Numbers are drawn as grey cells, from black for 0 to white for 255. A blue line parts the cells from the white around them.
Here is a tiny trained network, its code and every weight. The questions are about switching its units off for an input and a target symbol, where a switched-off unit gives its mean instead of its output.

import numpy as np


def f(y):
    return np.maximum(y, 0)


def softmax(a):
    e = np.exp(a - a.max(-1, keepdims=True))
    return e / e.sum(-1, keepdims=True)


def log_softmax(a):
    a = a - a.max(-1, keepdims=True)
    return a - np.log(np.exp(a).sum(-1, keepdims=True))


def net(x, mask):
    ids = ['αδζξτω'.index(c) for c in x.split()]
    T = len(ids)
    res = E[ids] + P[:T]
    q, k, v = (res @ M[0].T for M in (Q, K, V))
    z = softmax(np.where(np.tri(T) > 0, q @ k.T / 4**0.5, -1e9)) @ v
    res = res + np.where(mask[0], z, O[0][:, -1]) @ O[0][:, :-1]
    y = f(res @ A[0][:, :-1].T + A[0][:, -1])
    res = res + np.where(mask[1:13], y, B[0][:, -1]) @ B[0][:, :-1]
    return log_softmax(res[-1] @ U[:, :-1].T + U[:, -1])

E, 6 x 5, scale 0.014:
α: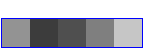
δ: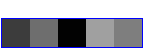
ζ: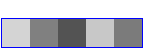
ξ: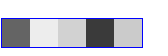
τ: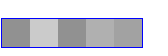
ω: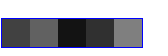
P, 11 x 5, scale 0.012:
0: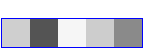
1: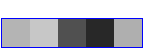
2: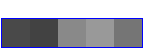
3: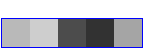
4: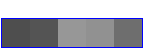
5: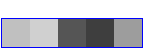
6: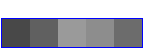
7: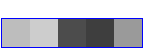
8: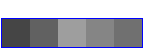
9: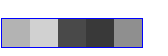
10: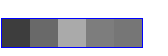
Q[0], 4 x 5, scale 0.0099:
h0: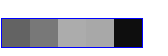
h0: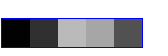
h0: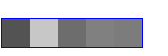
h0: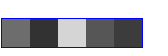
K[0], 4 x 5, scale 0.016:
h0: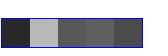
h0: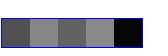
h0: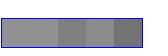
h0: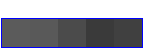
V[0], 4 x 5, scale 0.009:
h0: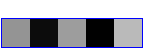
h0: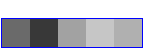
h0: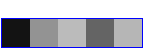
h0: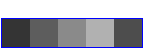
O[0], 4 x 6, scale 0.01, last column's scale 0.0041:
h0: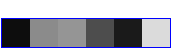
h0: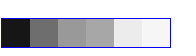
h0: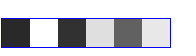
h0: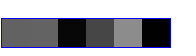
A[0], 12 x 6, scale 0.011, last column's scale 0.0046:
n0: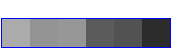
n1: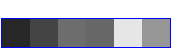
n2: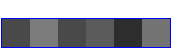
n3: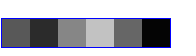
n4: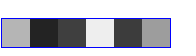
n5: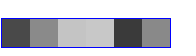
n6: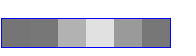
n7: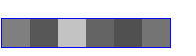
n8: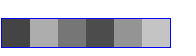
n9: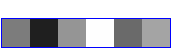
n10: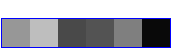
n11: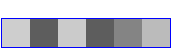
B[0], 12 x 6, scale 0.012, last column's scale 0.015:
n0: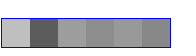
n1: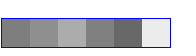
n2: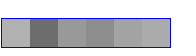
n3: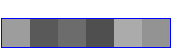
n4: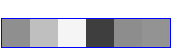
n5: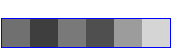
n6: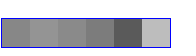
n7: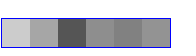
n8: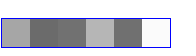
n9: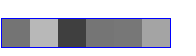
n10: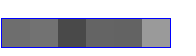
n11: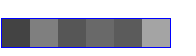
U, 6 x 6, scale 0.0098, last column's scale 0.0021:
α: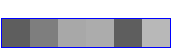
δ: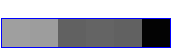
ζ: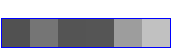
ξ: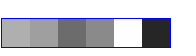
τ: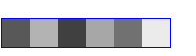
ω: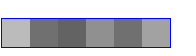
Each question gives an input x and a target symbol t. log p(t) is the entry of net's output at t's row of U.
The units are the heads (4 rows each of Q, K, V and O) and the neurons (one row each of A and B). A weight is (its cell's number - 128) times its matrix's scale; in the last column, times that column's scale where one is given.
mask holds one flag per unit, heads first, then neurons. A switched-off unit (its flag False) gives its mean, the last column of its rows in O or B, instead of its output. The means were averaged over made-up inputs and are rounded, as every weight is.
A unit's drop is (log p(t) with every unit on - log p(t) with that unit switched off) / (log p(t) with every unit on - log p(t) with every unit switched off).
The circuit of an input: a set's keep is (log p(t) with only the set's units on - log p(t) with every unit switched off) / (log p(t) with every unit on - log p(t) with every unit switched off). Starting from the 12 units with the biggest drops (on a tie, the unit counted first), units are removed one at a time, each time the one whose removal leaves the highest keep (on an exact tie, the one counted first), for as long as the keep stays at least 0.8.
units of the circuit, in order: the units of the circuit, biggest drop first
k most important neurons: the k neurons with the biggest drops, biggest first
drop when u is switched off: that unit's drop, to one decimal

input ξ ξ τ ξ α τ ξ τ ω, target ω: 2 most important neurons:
(n2; n8)
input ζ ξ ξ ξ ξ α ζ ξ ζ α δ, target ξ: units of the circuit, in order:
(h0; n2; n4)
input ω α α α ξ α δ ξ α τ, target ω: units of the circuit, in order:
(h0; n0)
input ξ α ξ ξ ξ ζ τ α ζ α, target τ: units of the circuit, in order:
(h0)
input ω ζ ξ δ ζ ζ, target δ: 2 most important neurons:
(n11; n4)
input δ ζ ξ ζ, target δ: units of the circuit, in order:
(n11; h0)
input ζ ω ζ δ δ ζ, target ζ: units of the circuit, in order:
(n11; h0)
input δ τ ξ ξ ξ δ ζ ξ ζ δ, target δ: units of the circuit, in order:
(h0; n4)
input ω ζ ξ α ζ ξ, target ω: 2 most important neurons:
(n0; n7)
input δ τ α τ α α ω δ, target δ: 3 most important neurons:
(n4; n8; n11)
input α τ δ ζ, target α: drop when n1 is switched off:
0.1
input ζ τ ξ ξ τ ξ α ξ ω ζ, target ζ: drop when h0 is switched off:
0.8
